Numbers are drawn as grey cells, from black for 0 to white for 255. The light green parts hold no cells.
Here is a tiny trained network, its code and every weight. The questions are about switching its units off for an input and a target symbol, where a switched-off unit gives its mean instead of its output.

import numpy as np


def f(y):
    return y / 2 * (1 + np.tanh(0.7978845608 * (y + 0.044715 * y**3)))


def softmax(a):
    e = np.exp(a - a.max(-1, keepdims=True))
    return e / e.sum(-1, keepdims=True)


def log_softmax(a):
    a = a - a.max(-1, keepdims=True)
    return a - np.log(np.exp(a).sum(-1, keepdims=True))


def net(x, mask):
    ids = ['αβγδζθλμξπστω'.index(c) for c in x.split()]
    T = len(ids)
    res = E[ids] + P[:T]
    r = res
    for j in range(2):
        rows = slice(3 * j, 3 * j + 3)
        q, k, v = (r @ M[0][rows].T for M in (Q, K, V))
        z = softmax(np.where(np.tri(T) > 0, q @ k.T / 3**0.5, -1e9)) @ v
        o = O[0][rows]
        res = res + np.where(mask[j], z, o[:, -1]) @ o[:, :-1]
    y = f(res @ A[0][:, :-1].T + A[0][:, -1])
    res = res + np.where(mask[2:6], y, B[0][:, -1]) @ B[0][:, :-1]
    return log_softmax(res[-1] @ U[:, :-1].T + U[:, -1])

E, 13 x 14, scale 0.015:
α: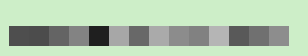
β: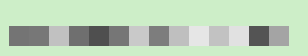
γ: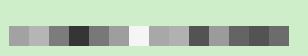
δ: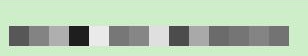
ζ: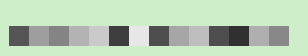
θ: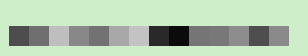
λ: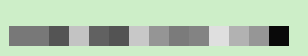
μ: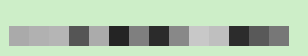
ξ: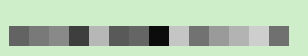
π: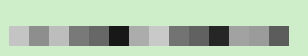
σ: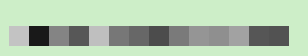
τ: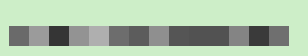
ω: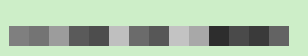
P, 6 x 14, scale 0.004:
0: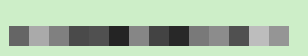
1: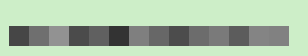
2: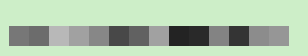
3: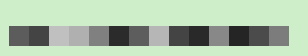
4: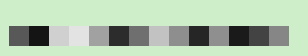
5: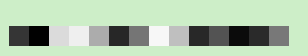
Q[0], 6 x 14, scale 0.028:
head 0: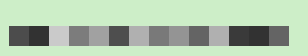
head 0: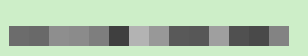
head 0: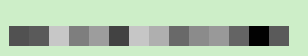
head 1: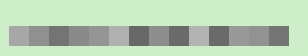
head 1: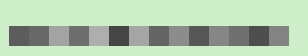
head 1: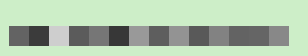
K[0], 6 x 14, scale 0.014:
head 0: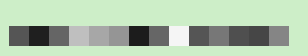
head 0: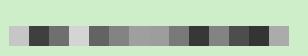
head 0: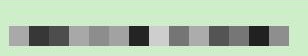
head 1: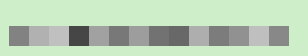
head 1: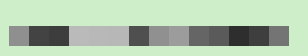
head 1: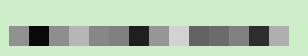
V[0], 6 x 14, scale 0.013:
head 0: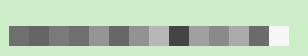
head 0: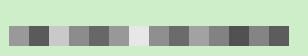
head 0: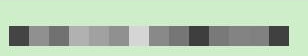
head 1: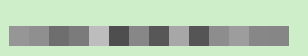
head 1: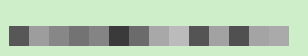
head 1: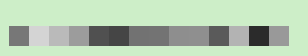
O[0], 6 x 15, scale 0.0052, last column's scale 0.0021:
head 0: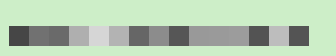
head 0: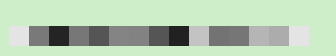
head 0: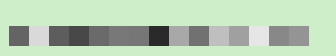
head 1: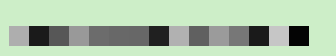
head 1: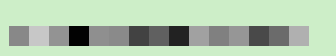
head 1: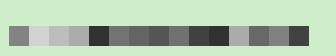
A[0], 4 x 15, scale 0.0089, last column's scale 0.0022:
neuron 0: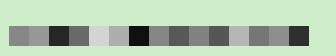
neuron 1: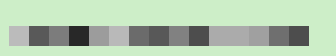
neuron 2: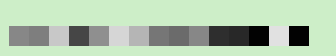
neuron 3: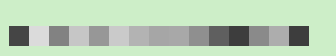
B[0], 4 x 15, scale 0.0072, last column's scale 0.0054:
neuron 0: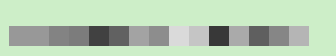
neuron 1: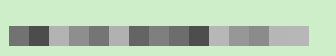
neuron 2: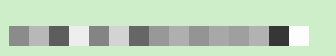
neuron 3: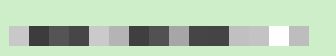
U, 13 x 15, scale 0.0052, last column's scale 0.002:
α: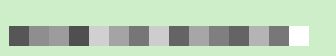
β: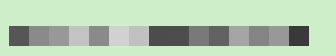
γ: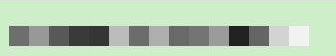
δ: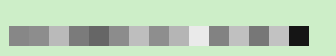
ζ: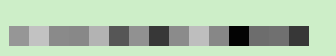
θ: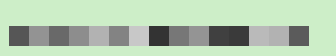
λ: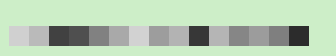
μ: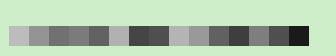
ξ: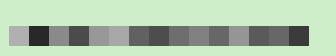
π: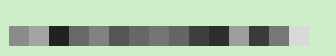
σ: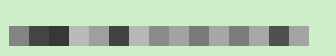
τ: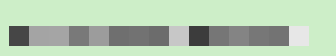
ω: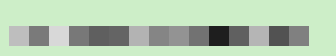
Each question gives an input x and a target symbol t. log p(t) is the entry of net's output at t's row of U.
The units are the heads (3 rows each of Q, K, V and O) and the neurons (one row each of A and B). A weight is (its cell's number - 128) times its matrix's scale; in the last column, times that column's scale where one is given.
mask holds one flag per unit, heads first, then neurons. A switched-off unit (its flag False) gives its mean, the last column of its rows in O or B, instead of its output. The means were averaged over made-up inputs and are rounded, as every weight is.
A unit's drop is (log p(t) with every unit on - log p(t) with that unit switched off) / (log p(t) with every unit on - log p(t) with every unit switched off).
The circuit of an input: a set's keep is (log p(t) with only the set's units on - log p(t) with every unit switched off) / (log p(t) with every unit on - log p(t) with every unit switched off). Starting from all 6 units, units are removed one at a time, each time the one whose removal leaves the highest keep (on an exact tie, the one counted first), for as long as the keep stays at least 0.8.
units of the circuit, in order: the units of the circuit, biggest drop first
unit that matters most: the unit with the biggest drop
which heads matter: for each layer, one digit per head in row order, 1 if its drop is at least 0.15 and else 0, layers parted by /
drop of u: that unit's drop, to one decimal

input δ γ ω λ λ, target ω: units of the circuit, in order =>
[head 0; head 1]
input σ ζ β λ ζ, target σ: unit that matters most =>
head 1
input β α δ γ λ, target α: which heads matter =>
01
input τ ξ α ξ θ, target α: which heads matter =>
01
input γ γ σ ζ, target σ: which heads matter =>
11
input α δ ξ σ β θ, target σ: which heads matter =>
01
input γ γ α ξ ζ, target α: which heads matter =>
01
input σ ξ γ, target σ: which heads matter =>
11
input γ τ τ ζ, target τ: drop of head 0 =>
0.9
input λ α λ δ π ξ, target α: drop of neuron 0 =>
0.1
